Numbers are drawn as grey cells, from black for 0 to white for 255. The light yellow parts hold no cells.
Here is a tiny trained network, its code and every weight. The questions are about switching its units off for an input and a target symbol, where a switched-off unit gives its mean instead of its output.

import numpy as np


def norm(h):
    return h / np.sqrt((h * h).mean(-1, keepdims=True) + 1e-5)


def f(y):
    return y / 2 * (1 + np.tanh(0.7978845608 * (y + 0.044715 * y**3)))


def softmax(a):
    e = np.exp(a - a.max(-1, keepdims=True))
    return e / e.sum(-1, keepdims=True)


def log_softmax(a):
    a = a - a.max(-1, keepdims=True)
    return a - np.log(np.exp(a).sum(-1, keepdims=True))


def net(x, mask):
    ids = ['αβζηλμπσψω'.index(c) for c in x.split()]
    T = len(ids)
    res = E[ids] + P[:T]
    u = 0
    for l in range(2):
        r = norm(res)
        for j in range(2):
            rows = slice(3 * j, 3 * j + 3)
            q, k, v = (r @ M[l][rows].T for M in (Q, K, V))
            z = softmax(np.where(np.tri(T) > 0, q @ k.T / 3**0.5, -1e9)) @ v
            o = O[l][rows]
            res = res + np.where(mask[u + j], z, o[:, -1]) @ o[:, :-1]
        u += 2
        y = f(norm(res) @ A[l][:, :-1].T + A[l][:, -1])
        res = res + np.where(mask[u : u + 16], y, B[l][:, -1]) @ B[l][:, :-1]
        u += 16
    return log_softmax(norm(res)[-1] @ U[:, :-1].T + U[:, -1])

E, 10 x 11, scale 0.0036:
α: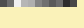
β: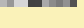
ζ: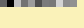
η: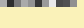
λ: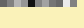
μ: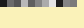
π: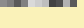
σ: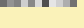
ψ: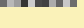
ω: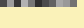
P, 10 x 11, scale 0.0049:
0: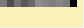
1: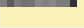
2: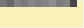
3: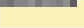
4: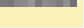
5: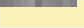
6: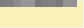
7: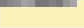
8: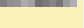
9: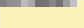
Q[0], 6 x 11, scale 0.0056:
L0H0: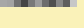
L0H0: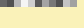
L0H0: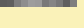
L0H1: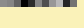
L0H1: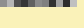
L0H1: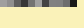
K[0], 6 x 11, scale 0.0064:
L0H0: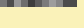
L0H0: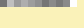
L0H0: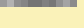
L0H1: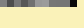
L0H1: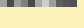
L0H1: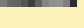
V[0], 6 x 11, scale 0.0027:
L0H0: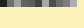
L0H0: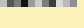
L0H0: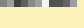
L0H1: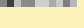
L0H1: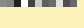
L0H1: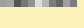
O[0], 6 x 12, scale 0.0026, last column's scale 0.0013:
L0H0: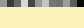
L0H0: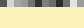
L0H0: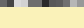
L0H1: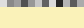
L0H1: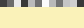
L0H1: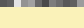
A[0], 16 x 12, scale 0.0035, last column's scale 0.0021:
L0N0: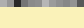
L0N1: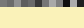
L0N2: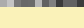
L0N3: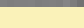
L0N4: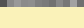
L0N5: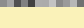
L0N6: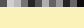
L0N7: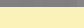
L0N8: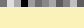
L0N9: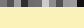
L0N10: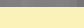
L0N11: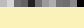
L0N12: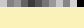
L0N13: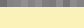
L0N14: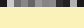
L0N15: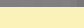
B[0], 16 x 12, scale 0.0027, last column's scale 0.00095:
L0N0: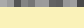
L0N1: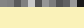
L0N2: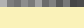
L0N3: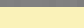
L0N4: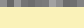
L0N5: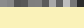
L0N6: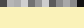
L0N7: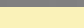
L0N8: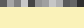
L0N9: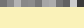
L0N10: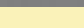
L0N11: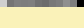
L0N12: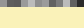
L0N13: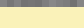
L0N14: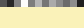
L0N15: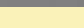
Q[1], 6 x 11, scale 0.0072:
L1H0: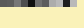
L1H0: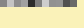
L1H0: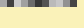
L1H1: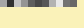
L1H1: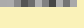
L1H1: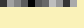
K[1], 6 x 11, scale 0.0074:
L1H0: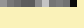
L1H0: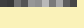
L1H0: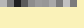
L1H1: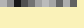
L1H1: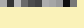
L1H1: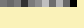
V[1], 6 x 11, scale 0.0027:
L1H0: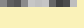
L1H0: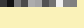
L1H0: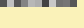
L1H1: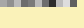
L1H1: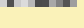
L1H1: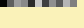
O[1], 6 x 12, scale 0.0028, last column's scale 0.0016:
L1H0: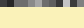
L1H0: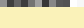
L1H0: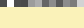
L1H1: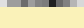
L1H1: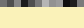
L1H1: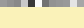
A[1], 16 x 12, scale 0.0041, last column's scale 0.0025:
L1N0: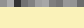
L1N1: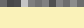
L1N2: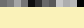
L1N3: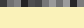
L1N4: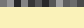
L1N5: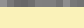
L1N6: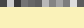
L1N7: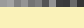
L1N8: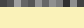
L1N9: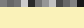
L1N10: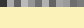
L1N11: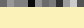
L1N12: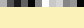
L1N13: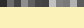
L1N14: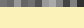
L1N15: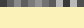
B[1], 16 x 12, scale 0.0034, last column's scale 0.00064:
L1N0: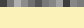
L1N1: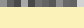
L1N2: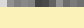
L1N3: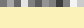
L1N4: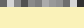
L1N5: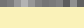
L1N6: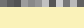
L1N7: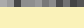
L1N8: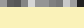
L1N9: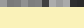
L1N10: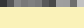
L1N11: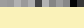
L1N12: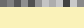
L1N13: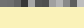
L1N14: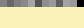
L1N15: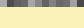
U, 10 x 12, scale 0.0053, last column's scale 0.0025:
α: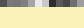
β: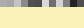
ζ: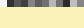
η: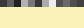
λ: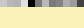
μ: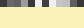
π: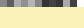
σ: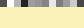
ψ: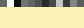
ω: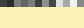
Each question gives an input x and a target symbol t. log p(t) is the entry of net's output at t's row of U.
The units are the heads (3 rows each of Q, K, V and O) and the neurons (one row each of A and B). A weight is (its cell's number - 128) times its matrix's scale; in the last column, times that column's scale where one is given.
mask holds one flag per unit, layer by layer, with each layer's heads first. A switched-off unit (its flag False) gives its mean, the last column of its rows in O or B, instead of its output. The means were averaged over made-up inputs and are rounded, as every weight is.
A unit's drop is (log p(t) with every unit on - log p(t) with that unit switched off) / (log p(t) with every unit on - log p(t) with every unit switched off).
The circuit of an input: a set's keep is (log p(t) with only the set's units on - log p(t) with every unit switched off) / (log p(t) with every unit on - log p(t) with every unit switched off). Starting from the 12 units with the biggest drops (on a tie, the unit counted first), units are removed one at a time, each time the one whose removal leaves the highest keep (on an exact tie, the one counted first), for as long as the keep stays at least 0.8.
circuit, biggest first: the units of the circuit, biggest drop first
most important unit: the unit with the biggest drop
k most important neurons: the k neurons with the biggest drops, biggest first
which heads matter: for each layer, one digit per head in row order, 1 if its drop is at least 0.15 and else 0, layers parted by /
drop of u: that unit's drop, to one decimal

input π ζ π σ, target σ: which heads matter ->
00 / 00
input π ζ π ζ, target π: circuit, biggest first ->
[L1H0 L0H1 L1H1]
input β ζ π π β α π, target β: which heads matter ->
10 / 11
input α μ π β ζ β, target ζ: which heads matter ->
11 / 11
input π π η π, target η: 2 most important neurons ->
[L1N3 L0N1]
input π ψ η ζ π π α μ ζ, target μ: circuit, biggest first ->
[L0H0 L0H1 L1H1]
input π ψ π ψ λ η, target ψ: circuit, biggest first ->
[L0H1 L1N4]
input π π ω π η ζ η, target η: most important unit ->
L0H1
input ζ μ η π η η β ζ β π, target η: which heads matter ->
10 / 01
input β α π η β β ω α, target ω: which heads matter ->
01 / 00
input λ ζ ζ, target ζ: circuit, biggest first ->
[L1H0 L0H1]
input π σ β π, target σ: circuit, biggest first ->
[L0H0 L1H0]
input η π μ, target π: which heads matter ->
00 / 01
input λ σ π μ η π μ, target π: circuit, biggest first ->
[L1H1 L0H0 L1N11]
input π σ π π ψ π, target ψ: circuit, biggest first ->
[L0H1 L1H0]
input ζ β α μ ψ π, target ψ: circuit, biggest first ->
[L0H1]
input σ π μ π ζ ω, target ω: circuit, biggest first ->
[L0H1 L1N6]
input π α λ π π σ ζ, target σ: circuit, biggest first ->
[L0H1 L0H0 L1H0]
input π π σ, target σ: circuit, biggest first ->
[L0H1 L0H0]
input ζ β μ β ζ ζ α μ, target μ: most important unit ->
L0H0
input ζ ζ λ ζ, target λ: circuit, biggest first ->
[L1H1 L1H0 L0H1]
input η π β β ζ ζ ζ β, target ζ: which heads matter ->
00 / 11
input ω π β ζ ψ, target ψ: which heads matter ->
01 / 00
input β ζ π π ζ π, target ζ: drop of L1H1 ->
0.3
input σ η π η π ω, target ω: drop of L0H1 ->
0.5
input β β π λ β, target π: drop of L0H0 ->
-0.1
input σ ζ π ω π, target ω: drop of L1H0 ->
0.1
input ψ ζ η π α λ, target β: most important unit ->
L1N11
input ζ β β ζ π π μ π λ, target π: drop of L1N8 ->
0.0
